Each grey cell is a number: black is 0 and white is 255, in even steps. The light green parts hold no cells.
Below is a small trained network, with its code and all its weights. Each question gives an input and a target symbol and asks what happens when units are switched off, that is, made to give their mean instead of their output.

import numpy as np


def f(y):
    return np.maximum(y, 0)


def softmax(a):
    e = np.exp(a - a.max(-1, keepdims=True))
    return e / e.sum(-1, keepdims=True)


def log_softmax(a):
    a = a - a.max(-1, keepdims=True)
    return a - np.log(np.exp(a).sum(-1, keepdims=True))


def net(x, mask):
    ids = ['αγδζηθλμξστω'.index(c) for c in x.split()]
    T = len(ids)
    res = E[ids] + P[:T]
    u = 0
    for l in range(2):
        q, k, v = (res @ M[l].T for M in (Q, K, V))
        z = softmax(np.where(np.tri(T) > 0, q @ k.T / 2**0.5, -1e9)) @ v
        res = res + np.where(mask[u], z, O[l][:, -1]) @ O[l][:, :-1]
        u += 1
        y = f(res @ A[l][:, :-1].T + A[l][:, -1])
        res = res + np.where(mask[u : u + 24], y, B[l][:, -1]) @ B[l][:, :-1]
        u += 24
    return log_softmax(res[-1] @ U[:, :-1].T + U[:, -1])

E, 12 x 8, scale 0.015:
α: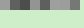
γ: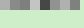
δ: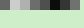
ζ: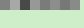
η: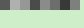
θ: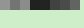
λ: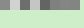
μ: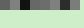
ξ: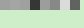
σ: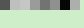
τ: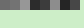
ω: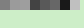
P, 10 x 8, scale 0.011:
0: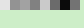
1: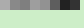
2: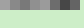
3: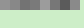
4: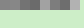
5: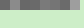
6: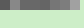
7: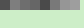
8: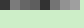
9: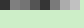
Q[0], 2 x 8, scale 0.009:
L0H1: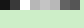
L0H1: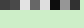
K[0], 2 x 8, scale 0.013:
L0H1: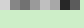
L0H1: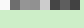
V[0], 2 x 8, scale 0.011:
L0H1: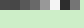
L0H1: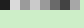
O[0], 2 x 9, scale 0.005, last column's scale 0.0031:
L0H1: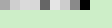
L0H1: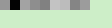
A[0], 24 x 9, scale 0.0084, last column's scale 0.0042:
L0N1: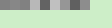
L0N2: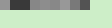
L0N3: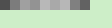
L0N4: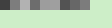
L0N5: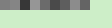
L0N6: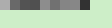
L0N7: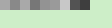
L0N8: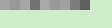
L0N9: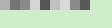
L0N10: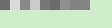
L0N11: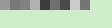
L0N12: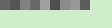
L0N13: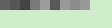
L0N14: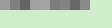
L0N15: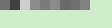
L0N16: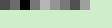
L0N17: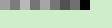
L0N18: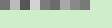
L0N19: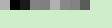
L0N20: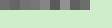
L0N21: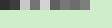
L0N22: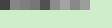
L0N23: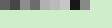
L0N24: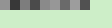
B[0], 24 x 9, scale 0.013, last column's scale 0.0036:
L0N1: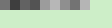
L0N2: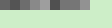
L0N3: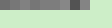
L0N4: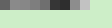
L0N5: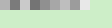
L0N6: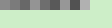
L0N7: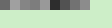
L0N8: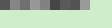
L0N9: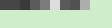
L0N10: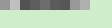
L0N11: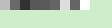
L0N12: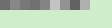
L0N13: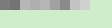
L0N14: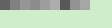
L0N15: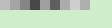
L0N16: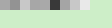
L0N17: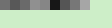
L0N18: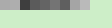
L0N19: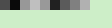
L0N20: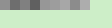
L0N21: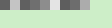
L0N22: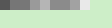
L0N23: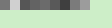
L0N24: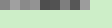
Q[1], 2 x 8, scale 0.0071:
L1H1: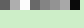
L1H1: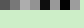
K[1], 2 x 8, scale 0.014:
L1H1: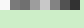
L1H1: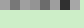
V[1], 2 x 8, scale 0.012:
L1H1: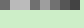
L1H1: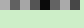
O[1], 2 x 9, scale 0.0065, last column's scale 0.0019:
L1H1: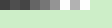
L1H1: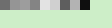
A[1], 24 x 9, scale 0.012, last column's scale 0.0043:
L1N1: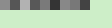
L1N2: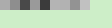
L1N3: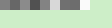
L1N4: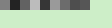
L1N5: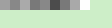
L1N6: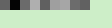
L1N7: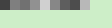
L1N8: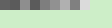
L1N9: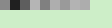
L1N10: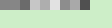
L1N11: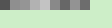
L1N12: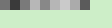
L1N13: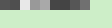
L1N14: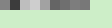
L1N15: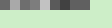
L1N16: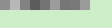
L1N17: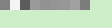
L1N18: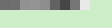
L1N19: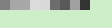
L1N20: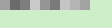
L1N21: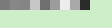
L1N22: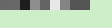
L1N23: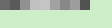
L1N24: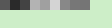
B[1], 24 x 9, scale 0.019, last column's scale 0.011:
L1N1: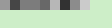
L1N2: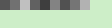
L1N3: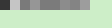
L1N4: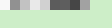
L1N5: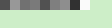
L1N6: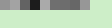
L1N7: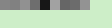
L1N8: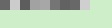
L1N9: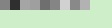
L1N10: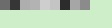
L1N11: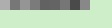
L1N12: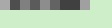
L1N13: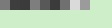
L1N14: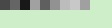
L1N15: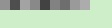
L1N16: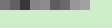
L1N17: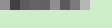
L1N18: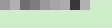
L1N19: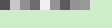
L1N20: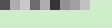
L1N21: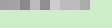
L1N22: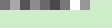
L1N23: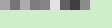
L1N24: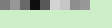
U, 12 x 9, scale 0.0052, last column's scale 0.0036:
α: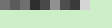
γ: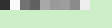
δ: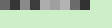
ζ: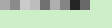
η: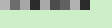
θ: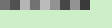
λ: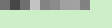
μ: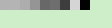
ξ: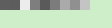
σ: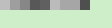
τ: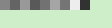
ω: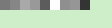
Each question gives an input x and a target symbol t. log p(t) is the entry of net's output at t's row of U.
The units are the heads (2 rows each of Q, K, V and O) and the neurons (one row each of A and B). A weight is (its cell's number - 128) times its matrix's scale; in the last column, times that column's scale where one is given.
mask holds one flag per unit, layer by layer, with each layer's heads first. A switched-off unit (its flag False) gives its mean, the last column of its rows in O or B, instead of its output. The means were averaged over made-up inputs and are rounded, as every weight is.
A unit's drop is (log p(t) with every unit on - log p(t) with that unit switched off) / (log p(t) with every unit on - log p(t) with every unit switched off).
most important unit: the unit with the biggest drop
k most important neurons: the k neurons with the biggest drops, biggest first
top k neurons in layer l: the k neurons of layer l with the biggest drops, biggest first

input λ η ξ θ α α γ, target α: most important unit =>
L0H1
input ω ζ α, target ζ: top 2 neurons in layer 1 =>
L1N4; L1N18
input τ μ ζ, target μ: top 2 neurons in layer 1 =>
L1N22; L1N4
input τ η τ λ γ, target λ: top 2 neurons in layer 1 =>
L1N14; L1N13
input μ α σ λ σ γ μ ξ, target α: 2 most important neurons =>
L0N11; L0N23
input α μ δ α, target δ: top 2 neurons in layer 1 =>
L1N9; L1N24
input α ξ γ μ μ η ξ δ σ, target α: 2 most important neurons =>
L0N15; L0N10
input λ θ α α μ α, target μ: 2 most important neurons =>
L0N9; L1N22
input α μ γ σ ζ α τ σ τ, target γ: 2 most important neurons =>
L0N11; L0N22
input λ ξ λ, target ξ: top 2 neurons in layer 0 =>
L0N5; L0N4
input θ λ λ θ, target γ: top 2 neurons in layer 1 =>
L1N3; L1N17
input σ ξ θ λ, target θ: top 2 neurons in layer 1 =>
L1N10; L1N19
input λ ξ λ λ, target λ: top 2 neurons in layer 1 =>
L1N14; L1N13
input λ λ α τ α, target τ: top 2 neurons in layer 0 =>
L0N9; L0N18
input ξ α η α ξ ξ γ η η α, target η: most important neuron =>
L1N6
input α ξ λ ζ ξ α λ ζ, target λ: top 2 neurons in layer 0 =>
L0N19; L0N16
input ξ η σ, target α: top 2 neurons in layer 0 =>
L0N15; L0N4
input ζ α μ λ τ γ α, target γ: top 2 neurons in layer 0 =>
L0N16; L0N19
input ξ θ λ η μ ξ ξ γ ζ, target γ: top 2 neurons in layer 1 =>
L1N19; L1N20
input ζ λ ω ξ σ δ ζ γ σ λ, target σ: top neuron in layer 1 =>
L1N24
